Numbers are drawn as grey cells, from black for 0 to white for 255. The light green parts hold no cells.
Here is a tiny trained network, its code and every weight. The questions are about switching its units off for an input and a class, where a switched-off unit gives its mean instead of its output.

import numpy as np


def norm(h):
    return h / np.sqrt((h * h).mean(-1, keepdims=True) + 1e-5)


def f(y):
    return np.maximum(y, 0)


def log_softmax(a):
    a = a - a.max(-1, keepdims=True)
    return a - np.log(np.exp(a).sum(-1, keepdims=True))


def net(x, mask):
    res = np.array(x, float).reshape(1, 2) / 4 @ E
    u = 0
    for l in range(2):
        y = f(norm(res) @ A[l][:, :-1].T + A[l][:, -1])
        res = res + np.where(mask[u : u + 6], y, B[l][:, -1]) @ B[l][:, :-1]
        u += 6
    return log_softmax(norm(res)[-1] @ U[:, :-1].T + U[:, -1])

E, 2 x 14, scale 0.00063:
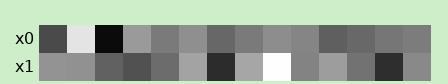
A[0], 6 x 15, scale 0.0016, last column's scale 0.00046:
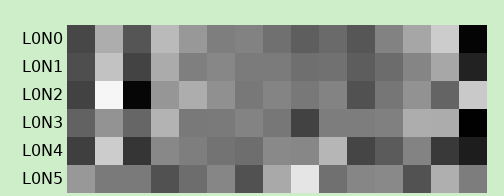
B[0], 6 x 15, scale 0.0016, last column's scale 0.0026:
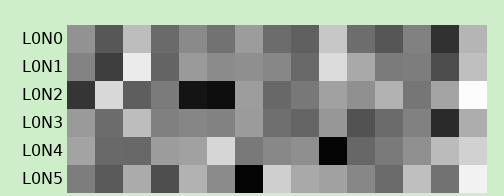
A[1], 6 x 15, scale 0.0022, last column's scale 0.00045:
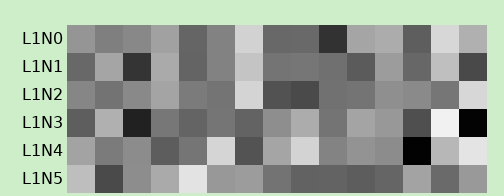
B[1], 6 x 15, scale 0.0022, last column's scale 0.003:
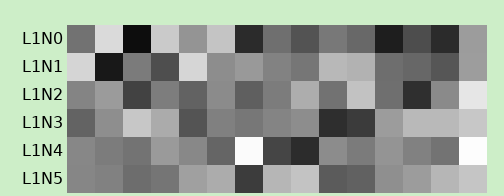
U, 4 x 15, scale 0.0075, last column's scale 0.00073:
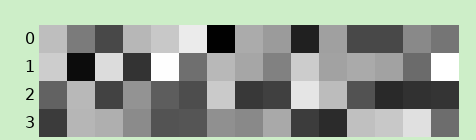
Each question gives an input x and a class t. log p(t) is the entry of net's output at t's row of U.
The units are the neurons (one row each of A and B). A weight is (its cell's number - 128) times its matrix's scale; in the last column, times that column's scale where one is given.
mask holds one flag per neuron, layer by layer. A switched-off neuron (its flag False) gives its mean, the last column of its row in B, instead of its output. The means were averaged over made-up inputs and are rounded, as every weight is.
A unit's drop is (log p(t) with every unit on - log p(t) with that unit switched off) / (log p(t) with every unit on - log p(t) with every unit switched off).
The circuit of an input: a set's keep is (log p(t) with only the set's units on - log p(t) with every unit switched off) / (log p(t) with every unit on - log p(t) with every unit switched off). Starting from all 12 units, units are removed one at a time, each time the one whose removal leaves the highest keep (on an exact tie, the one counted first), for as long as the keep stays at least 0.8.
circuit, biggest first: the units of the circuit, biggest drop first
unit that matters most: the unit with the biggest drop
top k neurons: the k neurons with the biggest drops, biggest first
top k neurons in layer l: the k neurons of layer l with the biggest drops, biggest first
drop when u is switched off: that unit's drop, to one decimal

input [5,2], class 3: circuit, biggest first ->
(L1N3)
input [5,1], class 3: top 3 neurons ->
(L1N3; L0N2; L0N4)
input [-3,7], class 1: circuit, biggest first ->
(L0N5; L1N4)
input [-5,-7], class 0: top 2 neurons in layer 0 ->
(L0N2; L0N5)
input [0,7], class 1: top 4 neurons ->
(L0N2; L0N5; L1N4; L1N2)
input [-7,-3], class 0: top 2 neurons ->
(L0N5; L0N2)
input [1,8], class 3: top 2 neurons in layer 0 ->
(L0N1; L0N0)
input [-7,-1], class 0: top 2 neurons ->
(L0N5; L0N2)
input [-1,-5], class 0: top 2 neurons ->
(L0N2; L1N5)
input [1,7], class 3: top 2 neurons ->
(L0N1; L1N3)
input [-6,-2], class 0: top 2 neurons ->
(L0N5; L0N2)
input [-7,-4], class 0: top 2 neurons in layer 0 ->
(L0N5; L0N2)
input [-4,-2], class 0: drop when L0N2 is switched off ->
0.2
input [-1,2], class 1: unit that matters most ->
L0N5
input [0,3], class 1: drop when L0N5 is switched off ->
0.3
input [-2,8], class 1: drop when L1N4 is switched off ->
0.2
